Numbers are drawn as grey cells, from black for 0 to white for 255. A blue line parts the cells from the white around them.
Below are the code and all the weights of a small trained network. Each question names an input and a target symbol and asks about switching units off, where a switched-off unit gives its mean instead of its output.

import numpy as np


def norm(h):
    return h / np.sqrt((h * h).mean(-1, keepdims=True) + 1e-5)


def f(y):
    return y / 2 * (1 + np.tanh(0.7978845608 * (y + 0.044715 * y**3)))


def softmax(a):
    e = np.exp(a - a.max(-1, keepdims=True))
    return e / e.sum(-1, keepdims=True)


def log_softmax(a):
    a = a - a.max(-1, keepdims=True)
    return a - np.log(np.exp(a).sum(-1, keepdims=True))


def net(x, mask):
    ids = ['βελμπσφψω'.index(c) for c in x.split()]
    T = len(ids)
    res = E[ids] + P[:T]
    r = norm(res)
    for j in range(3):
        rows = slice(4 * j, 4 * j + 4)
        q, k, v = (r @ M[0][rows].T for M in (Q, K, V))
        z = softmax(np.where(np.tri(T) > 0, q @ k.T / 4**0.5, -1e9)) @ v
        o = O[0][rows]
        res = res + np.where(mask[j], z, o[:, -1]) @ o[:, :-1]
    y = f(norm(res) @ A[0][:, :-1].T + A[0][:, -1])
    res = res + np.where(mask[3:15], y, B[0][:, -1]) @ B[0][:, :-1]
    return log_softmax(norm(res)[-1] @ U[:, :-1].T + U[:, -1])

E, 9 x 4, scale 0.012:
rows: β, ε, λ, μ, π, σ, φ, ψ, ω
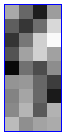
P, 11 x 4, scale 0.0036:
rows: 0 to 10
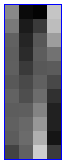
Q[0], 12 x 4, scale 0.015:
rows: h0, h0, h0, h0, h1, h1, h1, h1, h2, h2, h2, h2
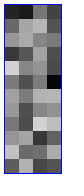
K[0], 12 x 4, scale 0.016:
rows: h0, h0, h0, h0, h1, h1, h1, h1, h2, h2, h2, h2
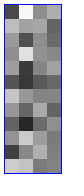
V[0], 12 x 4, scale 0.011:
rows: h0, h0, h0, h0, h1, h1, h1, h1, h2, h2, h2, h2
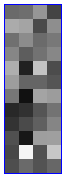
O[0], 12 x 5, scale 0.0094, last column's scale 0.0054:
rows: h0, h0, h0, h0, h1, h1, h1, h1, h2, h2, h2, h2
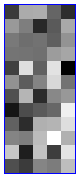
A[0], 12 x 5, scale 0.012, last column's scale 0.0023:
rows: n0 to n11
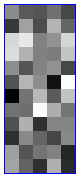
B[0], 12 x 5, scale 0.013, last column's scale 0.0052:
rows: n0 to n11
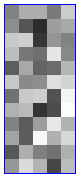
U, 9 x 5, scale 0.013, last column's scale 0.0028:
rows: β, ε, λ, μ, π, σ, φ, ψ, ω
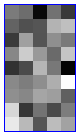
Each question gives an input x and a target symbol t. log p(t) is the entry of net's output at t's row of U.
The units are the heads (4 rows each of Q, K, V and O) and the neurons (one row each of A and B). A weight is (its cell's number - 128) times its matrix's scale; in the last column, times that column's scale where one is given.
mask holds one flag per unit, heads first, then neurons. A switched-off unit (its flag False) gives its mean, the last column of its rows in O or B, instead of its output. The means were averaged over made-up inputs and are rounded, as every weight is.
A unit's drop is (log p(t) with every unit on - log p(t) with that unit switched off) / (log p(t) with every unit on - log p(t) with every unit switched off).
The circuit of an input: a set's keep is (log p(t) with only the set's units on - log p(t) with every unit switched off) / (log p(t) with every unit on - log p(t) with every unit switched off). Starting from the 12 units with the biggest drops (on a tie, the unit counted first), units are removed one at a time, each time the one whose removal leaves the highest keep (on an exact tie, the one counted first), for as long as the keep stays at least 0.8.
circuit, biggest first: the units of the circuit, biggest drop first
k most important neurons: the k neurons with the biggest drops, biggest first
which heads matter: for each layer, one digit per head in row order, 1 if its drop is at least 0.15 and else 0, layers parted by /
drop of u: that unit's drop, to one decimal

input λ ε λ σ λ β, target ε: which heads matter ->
011
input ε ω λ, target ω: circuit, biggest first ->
(h1)
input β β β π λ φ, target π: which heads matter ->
010
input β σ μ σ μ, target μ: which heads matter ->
000
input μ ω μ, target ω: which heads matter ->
011
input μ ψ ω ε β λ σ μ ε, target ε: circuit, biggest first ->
(h2 n9)
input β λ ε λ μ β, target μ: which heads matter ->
001
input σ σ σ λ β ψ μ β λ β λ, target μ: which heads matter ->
001
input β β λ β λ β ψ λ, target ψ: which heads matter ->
010
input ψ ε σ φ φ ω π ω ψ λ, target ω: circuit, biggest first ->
(h1 n7)
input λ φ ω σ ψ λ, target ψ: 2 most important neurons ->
(n7 n5)
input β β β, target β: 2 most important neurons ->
(n6 n11)
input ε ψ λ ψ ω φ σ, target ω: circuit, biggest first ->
(h2 n5)
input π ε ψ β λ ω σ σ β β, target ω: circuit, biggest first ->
(h2)
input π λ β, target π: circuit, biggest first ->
(h1 n7 h0)
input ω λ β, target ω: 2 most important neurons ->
(n11 n6)
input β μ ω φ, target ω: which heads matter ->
001
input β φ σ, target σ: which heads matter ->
001
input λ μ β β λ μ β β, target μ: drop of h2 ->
0.1
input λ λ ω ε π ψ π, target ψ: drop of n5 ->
0.2
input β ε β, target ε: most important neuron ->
(n7)
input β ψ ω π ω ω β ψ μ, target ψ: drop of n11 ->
0.2
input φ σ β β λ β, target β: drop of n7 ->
-0.1
